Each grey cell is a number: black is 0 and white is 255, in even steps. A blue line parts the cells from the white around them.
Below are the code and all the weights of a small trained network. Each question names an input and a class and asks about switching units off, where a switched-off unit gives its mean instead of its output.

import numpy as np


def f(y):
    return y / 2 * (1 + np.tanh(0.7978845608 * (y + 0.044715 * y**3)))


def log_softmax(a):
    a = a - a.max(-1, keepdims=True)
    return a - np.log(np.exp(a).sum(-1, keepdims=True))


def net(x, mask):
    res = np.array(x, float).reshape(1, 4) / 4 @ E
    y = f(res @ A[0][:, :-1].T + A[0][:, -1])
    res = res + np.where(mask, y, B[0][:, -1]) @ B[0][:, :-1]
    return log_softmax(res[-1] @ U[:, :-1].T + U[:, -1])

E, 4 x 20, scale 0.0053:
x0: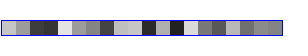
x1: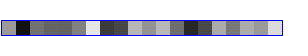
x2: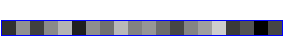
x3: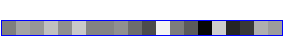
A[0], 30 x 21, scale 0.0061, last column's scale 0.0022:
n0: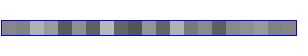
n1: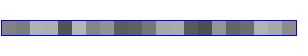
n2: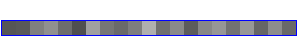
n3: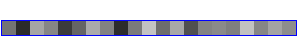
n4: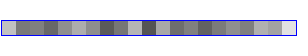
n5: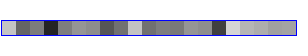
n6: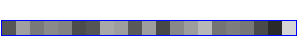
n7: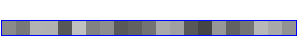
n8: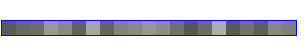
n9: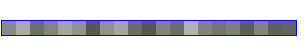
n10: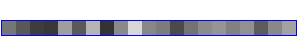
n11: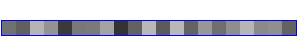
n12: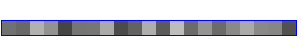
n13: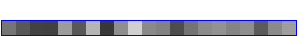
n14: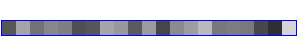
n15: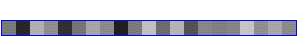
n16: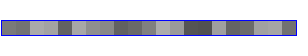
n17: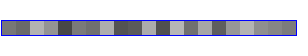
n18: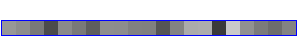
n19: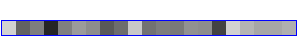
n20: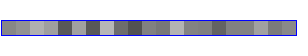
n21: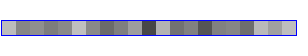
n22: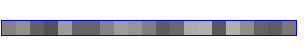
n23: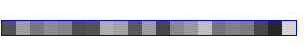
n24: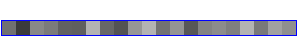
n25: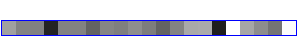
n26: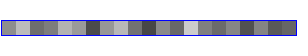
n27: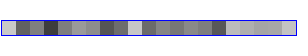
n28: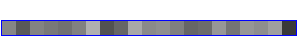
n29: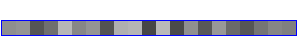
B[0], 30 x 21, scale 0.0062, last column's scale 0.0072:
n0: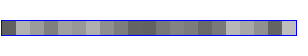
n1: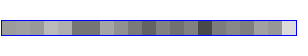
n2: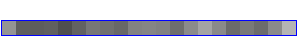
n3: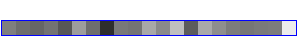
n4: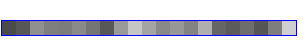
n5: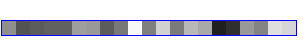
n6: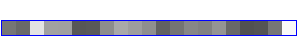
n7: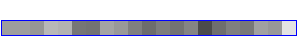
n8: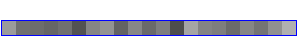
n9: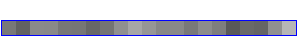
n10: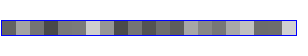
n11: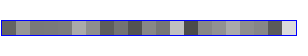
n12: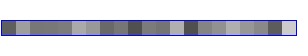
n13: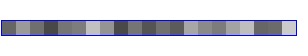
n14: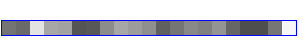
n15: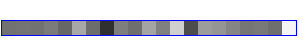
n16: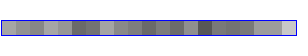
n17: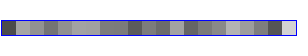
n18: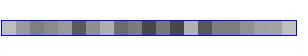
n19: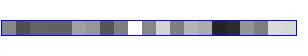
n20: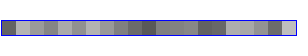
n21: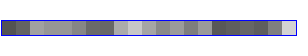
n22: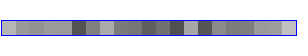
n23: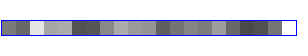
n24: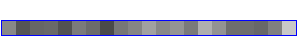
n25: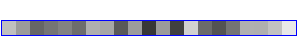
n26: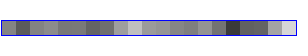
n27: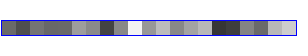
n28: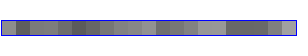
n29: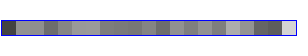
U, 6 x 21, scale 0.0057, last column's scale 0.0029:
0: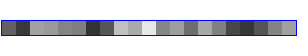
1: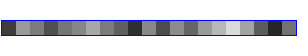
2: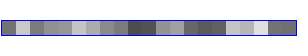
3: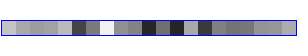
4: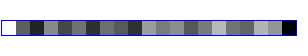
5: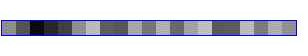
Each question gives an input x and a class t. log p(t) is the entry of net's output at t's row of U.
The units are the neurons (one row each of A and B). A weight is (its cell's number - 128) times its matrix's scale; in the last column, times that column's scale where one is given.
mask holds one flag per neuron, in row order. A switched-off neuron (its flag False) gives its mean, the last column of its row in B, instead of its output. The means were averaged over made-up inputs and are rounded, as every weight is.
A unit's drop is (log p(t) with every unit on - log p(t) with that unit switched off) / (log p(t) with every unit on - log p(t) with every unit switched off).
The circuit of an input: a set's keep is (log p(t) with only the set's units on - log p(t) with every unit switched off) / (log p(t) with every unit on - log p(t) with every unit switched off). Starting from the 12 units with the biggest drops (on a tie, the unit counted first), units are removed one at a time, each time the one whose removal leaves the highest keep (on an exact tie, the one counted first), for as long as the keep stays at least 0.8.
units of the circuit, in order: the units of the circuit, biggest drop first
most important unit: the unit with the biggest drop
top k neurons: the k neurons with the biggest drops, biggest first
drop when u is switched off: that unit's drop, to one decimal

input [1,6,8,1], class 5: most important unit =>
n8
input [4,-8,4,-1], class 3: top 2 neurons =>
n22, n18
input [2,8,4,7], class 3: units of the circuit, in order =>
n16, n15
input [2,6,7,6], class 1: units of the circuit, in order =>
n19, n29, n10
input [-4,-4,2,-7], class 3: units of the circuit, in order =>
n18, n22
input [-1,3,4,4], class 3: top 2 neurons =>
n15, n3
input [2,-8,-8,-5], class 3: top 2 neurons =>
n18, n22
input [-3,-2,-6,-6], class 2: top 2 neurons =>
n17, n0
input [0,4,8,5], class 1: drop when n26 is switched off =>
0.1
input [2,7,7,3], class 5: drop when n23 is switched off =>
0.2
